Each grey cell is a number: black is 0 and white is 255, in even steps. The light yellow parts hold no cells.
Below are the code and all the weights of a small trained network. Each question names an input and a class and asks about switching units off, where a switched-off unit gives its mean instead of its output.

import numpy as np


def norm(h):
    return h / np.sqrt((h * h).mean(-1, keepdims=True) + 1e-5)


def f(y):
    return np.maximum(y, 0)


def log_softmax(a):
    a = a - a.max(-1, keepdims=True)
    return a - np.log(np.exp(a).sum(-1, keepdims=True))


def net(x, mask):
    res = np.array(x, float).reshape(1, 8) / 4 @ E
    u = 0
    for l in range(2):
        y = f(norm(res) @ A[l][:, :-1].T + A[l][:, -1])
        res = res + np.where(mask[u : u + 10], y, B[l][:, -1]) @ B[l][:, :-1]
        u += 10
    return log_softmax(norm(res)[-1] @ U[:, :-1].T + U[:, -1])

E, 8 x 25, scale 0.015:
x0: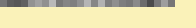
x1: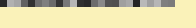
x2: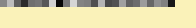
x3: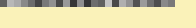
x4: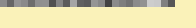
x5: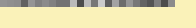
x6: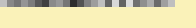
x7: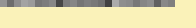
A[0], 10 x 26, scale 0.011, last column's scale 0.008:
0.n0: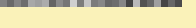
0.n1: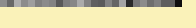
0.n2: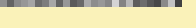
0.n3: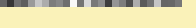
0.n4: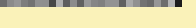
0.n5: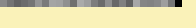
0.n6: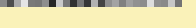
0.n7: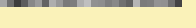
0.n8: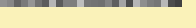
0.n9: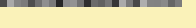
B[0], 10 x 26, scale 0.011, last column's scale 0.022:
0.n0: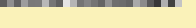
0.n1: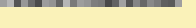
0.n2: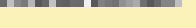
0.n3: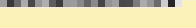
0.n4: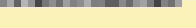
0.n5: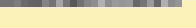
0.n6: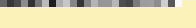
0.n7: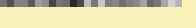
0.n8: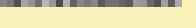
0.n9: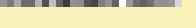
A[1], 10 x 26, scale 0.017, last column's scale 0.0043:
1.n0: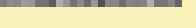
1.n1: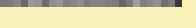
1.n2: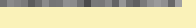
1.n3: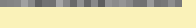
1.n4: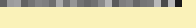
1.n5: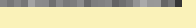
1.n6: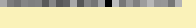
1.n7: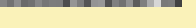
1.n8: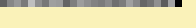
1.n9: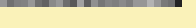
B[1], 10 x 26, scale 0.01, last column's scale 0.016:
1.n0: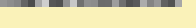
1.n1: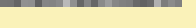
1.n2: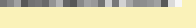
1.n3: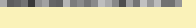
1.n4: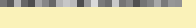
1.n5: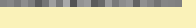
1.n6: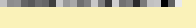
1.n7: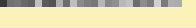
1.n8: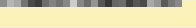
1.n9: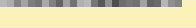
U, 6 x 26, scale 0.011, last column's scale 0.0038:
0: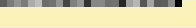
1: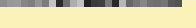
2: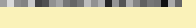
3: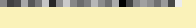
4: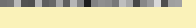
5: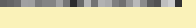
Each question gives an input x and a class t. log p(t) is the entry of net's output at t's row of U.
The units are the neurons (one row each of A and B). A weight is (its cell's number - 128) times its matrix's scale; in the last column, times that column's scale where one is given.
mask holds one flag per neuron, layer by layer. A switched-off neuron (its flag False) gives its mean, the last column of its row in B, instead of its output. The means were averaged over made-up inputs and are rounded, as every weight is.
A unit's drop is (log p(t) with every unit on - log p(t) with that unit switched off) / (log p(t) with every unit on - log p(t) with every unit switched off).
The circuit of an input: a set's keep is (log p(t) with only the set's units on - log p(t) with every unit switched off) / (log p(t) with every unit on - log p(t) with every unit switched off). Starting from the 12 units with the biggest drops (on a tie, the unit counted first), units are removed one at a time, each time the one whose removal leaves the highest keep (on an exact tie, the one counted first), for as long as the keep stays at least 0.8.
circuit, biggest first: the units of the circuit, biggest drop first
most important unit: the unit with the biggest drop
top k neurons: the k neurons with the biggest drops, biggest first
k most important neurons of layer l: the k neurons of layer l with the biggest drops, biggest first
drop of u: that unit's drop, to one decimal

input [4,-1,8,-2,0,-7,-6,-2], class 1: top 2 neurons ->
[0.n6; 0.n9]
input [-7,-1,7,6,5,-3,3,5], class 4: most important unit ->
0.n0
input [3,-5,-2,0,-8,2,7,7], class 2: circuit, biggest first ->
[0.n2; 0.n3]
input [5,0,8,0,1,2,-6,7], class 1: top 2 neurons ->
[0.n6; 0.n9]
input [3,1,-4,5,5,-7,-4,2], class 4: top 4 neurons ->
[0.n9; 1.n2; 0.n3; 0.n0]
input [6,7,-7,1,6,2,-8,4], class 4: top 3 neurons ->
[0.n9; 1.n2; 0.n8]
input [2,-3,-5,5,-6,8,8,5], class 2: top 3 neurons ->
[0.n2; 0.n3; 0.n0]
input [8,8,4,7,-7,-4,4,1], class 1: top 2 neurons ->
[0.n6; 1.n6]
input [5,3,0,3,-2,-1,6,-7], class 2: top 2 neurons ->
[0.n6; 0.n3]
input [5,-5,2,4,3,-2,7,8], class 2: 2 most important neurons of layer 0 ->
[0.n2; 0.n3]
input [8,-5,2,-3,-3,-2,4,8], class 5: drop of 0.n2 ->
0.5
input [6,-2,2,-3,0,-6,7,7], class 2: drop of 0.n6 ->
0.1
